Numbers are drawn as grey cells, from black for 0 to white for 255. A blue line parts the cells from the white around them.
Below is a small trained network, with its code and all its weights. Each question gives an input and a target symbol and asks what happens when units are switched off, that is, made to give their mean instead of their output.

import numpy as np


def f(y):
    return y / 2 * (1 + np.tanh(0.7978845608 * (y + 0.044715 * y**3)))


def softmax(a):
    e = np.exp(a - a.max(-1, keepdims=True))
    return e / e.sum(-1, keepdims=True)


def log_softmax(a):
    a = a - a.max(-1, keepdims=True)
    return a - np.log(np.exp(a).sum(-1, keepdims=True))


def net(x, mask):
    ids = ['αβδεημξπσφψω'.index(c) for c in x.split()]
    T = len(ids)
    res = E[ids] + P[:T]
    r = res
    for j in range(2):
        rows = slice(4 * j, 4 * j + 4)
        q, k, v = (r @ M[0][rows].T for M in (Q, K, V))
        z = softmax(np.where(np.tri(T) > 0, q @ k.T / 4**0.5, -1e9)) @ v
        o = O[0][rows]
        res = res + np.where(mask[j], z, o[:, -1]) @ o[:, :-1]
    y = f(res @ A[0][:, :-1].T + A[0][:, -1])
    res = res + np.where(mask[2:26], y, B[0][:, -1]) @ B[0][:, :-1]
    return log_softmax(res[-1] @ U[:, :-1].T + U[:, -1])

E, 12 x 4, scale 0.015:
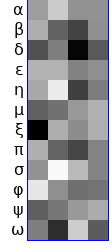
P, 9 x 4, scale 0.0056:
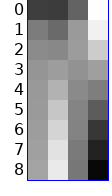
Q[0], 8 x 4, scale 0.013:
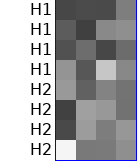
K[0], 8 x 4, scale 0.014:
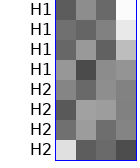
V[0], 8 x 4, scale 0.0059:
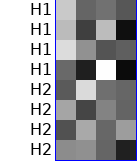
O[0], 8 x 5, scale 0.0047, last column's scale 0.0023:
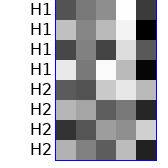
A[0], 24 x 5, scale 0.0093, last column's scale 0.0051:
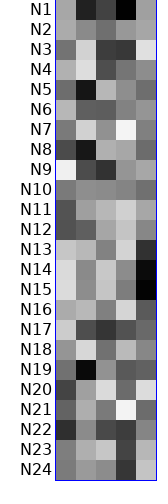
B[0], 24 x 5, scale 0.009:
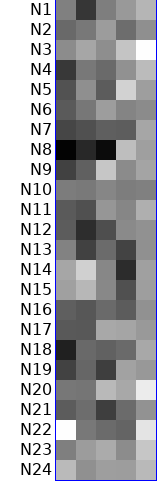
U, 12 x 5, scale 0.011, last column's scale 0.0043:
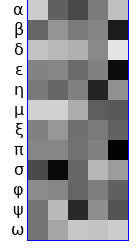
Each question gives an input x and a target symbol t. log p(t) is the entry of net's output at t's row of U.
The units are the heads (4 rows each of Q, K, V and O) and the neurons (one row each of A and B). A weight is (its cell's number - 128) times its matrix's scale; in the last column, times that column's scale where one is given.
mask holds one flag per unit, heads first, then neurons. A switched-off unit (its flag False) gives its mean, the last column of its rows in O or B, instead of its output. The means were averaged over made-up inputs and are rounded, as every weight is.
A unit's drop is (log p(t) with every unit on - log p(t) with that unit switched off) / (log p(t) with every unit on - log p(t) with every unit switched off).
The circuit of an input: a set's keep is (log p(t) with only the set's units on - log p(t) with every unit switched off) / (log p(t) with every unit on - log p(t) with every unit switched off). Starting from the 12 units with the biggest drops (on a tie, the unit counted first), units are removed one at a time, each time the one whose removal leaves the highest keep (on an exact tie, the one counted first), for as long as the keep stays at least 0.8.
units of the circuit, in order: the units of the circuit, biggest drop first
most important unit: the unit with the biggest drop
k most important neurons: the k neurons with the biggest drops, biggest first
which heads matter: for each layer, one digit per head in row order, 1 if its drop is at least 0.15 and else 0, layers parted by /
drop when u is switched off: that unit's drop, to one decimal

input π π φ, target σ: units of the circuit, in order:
H1, N22, N14
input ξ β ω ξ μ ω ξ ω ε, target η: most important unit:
H1
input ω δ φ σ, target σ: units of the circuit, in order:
H1, N7, N18
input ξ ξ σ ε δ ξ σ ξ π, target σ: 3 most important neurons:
N1, N17, N9
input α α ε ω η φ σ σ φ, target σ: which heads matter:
11
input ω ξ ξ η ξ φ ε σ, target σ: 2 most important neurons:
N7, N18
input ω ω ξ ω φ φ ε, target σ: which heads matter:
10
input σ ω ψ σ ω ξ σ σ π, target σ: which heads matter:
01
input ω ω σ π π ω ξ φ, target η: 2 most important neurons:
N13, N14
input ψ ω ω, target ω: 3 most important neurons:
N22, N5, N8
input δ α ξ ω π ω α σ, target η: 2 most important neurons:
N7, N13
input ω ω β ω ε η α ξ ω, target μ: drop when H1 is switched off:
0.7
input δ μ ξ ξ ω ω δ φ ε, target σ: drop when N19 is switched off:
-0.1
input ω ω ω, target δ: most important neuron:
N14
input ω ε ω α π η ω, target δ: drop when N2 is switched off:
0.0
